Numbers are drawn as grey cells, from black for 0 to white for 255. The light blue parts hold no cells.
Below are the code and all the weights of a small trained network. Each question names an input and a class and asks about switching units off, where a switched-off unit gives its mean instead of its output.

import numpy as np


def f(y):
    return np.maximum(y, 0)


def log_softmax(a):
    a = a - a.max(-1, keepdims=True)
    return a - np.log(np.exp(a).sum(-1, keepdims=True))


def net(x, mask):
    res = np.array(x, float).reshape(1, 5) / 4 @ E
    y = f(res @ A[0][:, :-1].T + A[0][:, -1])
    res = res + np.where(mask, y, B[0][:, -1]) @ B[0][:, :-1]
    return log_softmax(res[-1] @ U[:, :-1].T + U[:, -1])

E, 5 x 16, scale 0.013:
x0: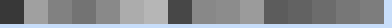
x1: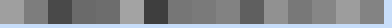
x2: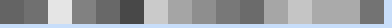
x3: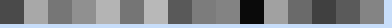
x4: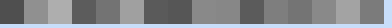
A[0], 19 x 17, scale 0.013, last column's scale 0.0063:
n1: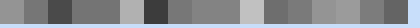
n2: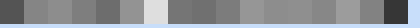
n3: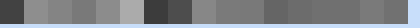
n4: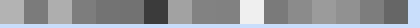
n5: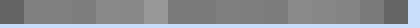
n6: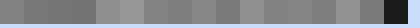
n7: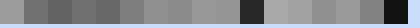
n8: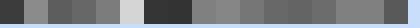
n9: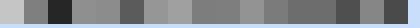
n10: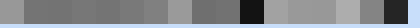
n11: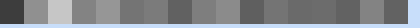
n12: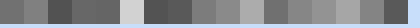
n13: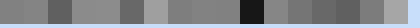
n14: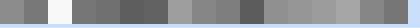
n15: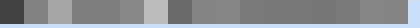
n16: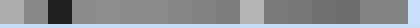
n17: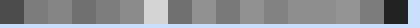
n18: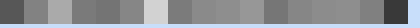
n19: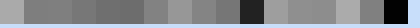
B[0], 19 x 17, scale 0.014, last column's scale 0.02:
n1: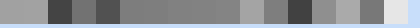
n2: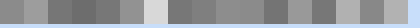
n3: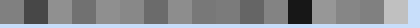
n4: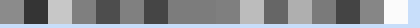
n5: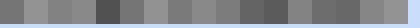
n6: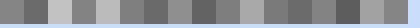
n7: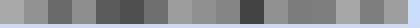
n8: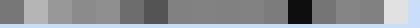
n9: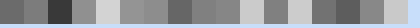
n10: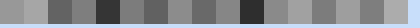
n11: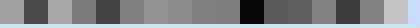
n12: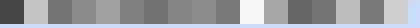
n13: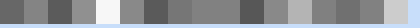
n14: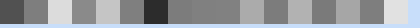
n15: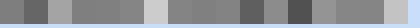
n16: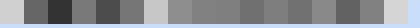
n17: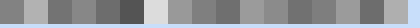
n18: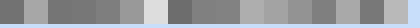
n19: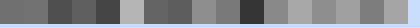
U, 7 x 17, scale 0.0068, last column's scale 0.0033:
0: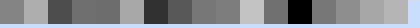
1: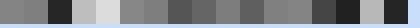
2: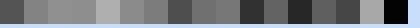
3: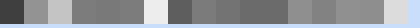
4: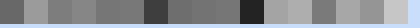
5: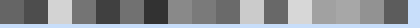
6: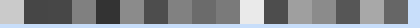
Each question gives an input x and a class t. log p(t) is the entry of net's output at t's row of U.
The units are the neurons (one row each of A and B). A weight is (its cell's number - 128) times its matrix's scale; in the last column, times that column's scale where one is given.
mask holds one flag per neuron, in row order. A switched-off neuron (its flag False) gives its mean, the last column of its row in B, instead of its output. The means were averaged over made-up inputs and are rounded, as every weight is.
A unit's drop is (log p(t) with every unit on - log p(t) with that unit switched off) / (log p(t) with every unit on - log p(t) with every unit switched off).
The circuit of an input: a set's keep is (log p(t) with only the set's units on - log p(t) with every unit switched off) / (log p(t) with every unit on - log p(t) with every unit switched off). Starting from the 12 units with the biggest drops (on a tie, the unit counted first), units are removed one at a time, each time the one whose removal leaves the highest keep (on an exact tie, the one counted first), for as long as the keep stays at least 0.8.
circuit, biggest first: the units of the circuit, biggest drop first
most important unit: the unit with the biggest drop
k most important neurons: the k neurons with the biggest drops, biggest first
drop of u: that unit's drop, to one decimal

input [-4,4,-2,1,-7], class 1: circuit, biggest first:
n9
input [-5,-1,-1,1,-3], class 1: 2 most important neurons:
n4; n1
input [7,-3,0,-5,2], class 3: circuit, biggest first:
n18; n2
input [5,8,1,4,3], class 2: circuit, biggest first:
n1; n11
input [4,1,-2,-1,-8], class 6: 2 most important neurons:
n13; n16
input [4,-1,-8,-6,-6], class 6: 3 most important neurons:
n16; n4; n9
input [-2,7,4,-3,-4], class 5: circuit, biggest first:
n16; n4
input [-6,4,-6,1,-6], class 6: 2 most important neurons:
n16; n1
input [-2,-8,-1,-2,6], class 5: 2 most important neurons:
n14; n16
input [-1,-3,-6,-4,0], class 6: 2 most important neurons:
n4; n16
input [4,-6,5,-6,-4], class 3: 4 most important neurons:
n18; n2; n17; n15
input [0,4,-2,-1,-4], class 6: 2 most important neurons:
n8; n16
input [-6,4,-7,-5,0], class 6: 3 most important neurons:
n4; n16; n9
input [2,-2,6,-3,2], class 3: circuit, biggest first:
n18
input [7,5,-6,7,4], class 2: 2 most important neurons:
n11; n13
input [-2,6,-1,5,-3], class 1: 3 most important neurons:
n13; n9; n14
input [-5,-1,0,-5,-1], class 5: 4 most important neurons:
n4; n14; n16; n11
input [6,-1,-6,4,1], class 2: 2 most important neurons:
n11; n1
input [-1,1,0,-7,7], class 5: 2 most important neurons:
n4; n14
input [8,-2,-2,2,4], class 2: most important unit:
n8
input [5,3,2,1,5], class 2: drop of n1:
0.2
